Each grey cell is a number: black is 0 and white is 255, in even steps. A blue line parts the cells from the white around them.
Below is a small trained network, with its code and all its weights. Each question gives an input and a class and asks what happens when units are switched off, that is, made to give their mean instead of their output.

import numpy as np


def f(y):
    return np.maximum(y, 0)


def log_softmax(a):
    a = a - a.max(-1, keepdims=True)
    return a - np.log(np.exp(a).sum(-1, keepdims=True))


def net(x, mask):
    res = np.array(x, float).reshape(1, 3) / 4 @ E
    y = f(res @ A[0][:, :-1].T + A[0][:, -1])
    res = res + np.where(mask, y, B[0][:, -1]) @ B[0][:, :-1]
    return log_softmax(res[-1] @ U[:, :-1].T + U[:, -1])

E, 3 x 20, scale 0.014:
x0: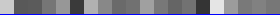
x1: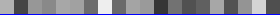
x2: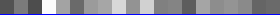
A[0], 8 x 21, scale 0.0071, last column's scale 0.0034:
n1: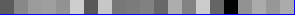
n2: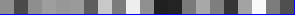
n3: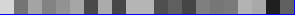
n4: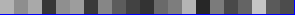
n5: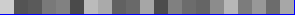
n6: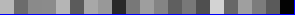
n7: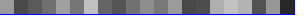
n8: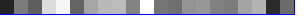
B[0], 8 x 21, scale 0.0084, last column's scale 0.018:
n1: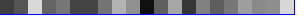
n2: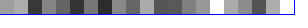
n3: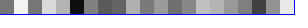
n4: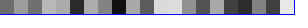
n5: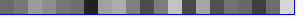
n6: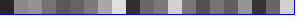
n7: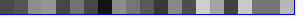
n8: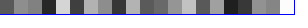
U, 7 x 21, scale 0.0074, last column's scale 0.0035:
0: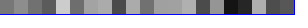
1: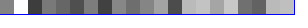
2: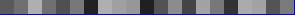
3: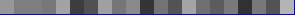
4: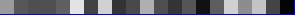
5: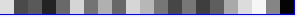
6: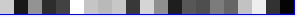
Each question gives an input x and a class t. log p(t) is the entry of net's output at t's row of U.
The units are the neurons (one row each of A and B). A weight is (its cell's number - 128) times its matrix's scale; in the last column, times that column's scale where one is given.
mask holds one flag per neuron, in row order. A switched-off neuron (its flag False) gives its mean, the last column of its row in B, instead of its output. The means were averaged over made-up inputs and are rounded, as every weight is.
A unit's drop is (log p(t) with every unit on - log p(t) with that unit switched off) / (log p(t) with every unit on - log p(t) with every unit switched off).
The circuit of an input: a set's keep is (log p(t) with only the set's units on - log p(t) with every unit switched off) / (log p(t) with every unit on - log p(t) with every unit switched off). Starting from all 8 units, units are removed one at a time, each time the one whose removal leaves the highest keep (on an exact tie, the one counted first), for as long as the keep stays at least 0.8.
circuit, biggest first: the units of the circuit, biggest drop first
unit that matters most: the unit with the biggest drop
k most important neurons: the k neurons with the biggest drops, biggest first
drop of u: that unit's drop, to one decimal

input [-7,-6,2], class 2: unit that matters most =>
n2
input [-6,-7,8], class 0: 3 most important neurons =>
[n8, n2, n3]
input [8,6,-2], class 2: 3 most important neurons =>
[n5, n6, n7]
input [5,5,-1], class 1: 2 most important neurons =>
[n3, n2]
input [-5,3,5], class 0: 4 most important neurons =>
[n8, n5, n7, n6]
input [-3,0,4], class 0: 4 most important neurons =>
[n8, n5, n7, n6]
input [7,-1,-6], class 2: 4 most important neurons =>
[n7, n8, n5, n6]
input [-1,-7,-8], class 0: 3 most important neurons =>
[n2, n4, n3]
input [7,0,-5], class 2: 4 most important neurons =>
[n7, n8, n5, n6]
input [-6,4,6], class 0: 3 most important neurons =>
[n8, n5, n7]
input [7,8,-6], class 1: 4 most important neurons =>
[n3, n2, n8, n1]
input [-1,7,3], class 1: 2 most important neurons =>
[n2, n3]
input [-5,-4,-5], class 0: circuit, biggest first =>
[n2, n5]
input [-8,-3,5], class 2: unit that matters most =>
n1
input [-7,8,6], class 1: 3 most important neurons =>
[n2, n3, n4]
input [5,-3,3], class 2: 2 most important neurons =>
[n2, n4]
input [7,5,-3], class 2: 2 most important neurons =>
[n5, n6]
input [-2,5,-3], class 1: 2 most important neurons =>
[n2, n8]
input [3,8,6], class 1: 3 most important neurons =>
[n2, n3, n4]
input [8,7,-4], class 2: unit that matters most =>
n5
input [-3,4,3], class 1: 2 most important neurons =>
[n2, n4]
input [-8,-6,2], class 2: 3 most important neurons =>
[n2, n3, n1]
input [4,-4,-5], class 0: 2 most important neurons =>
[n2, n3]
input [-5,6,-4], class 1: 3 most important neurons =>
[n2, n3, n8]
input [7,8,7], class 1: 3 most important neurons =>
[n2, n3, n4]
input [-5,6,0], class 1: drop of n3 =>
0.3
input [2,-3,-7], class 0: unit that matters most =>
n4
